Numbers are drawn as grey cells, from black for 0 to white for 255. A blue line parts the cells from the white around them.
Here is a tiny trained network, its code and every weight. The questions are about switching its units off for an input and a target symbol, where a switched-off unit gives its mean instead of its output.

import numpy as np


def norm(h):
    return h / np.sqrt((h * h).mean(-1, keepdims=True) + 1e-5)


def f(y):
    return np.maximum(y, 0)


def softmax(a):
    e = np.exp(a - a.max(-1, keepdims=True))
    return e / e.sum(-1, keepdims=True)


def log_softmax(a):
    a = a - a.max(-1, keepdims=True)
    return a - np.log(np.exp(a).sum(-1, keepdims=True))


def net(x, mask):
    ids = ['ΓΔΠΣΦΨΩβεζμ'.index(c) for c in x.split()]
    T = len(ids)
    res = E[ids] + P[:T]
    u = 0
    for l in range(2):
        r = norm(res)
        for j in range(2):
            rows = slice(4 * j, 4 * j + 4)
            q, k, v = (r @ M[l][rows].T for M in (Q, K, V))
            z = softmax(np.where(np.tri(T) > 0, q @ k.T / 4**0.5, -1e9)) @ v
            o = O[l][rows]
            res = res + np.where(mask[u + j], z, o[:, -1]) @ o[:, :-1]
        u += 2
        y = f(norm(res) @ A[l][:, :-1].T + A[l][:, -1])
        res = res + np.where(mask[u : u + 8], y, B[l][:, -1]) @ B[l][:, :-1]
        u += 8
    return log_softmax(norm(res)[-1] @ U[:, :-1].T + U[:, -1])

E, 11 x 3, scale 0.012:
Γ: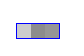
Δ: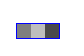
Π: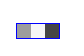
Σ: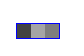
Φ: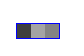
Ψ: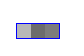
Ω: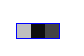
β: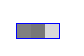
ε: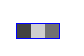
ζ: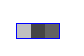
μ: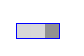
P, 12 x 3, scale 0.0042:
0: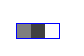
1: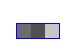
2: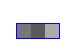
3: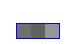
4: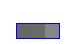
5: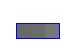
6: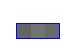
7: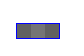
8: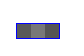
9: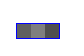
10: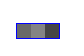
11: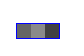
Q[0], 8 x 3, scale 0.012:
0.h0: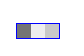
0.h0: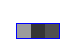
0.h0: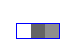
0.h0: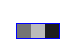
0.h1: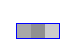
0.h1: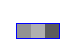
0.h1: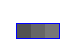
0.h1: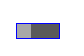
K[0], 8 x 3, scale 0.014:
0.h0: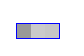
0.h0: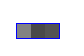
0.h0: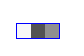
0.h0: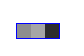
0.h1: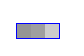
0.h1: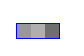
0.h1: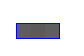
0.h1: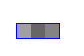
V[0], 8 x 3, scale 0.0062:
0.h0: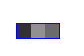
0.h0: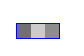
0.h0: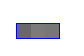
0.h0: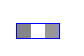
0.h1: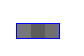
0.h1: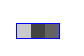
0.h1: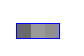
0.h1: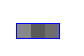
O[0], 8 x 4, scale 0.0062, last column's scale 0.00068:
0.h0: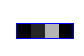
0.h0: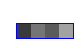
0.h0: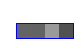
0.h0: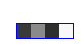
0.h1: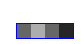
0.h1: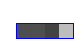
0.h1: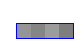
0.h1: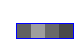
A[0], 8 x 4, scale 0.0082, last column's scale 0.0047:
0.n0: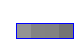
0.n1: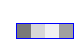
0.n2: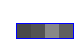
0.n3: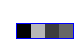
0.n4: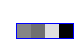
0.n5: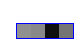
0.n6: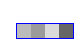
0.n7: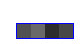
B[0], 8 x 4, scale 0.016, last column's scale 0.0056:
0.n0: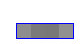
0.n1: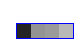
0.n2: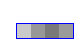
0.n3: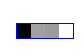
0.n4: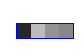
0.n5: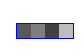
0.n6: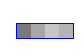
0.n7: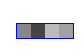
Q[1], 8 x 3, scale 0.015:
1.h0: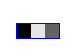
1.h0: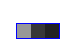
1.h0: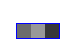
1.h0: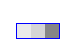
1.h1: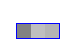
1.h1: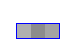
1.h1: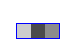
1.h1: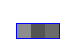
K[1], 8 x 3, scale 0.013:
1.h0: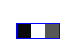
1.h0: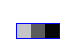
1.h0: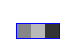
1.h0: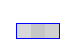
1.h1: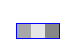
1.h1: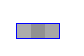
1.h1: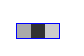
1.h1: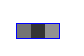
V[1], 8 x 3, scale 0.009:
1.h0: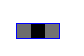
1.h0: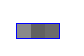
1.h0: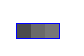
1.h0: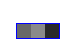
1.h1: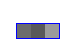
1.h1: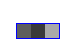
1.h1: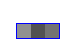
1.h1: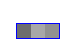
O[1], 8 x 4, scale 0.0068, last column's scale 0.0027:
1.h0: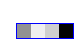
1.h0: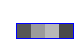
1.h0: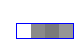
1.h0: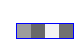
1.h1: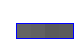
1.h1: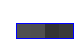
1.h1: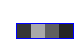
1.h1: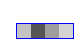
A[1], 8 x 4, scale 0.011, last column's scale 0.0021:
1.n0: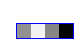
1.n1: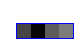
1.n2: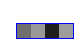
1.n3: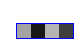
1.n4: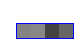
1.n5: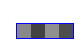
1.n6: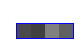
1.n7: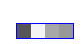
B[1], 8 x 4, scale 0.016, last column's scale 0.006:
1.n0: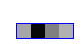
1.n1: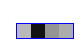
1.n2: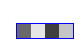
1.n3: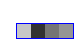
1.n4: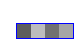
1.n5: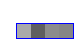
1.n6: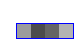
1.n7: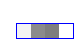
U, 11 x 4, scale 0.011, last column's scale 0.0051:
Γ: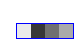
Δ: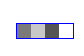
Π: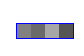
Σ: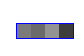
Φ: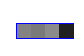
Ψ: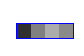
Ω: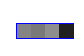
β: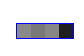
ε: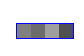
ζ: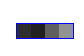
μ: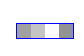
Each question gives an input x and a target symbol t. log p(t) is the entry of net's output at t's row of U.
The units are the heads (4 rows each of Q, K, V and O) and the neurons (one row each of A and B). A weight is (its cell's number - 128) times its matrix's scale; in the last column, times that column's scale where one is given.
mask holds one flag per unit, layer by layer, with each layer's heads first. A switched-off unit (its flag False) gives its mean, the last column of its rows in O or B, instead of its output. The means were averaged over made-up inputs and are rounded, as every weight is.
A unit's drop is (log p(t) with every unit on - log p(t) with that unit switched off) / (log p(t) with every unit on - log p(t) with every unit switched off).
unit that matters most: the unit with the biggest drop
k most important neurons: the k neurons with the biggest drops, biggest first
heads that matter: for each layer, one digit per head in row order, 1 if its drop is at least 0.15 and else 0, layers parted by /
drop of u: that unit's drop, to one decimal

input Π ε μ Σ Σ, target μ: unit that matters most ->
0.n3
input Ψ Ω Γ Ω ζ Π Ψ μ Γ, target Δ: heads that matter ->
11 / 10
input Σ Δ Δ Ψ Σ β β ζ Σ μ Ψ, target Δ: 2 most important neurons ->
(0.n3; 1.n7)
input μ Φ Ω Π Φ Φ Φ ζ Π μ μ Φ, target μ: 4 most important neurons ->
(0.n3; 1.n7; 0.n5; 0.n2)
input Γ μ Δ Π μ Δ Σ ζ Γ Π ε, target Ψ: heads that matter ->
10 / 00
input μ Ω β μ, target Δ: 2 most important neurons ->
(0.n3; 1.n2)
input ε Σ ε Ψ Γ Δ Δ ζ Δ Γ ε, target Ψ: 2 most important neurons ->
(0.n3; 1.n0)
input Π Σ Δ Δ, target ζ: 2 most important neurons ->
(0.n3; 0.n7)
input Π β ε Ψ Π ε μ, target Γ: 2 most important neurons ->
(1.n0; 0.n3)
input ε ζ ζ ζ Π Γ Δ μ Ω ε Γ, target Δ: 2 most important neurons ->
(0.n3; 0.n1)
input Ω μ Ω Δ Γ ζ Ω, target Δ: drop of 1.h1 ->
1.1
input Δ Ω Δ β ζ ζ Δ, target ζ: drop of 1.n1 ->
0.2
